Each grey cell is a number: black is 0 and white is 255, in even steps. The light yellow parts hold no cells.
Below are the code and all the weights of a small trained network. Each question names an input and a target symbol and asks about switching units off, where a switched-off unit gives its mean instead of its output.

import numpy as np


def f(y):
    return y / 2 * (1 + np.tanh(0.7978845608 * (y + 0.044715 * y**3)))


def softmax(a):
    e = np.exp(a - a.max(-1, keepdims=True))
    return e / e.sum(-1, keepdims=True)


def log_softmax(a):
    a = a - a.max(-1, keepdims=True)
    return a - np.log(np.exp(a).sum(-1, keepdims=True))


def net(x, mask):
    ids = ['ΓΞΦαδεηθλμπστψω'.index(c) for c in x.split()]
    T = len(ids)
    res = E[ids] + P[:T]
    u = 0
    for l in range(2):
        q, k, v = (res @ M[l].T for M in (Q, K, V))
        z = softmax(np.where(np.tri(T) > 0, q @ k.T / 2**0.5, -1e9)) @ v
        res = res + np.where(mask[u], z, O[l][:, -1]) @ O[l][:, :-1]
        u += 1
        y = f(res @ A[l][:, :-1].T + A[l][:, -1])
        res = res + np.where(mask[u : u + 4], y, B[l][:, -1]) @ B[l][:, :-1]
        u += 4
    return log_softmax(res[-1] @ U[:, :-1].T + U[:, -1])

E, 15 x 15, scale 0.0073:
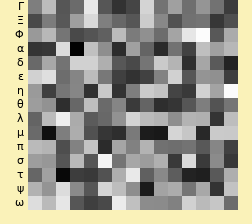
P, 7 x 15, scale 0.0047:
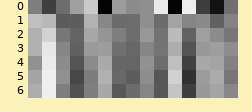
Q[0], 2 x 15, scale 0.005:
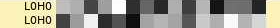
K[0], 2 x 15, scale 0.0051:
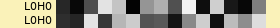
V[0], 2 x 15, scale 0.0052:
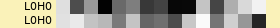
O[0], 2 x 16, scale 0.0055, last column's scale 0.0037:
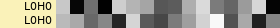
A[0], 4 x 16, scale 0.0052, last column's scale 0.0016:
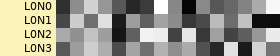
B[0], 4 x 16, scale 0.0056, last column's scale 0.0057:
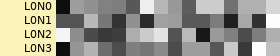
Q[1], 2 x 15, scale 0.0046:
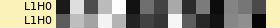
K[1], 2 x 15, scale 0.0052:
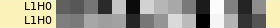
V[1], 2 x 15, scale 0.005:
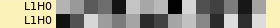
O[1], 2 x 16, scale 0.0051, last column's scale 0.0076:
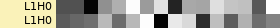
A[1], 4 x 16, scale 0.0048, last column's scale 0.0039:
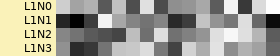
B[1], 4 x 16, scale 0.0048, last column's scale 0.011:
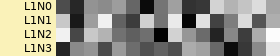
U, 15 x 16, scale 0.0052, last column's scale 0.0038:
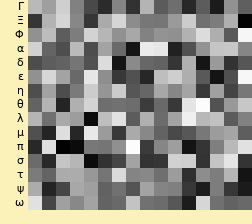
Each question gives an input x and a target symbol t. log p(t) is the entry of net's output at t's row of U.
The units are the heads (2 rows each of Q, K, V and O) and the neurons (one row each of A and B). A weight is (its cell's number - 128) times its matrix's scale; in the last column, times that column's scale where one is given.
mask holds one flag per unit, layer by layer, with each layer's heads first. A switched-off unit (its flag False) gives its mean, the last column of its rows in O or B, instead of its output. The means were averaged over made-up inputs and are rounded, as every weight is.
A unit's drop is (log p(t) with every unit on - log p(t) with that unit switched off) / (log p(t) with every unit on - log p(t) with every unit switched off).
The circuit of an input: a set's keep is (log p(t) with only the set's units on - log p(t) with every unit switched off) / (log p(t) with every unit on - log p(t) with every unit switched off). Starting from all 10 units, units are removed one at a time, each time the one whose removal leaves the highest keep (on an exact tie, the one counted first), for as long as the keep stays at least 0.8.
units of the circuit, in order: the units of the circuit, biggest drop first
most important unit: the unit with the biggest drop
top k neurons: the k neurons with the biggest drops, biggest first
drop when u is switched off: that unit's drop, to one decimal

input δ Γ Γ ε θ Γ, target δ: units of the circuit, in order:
(L0H0, L0N1)
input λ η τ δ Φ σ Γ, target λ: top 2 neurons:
(L0N3, L0N2)
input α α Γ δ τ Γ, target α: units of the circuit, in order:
(L1H0, L0H0, L0N3)
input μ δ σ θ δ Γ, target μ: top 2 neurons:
(L1N0, L1N2)
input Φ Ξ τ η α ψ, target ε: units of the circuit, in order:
(L0H0, L1N3, L0N1)
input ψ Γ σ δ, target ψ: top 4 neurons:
(L0N2, L1N1, L1N2, L1N3)
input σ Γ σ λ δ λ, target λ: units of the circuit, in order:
(L0H0, L1N3)
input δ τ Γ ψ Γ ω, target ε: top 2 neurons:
(L1N3, L1N1)
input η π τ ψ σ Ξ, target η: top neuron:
(L0N3)
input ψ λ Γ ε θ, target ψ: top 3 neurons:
(L0N2, L1N1, L1N2)
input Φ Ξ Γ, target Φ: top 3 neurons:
(L1N3, L0N2, L1N2)
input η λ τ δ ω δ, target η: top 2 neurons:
(L0N3, L1N3)
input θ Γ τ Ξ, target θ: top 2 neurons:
(L0N1, L1N2)
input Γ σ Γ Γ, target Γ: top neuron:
(L0N2)
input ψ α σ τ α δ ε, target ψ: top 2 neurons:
(L0N2, L1N1)
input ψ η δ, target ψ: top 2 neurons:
(L1N1, L0N2)
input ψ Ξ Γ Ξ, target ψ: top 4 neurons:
(L0N2, L1N1, L1N2, L1N3)
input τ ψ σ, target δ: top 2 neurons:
(L0N1, L0N0)
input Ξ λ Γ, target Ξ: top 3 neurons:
(L0N3, L0N0, L1N2)
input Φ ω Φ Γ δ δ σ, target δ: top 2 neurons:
(L0N1, L1N2)
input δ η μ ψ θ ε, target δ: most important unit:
L0H0
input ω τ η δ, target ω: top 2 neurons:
(L0N2, L1N1)
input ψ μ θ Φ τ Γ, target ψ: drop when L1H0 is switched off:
1.4
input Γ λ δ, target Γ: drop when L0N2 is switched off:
0.1
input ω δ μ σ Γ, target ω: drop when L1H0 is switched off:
1.2
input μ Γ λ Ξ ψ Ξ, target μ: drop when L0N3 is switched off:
0.1
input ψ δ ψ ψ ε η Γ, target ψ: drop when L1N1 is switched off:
0.9
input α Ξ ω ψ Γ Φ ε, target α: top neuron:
(L0N0)
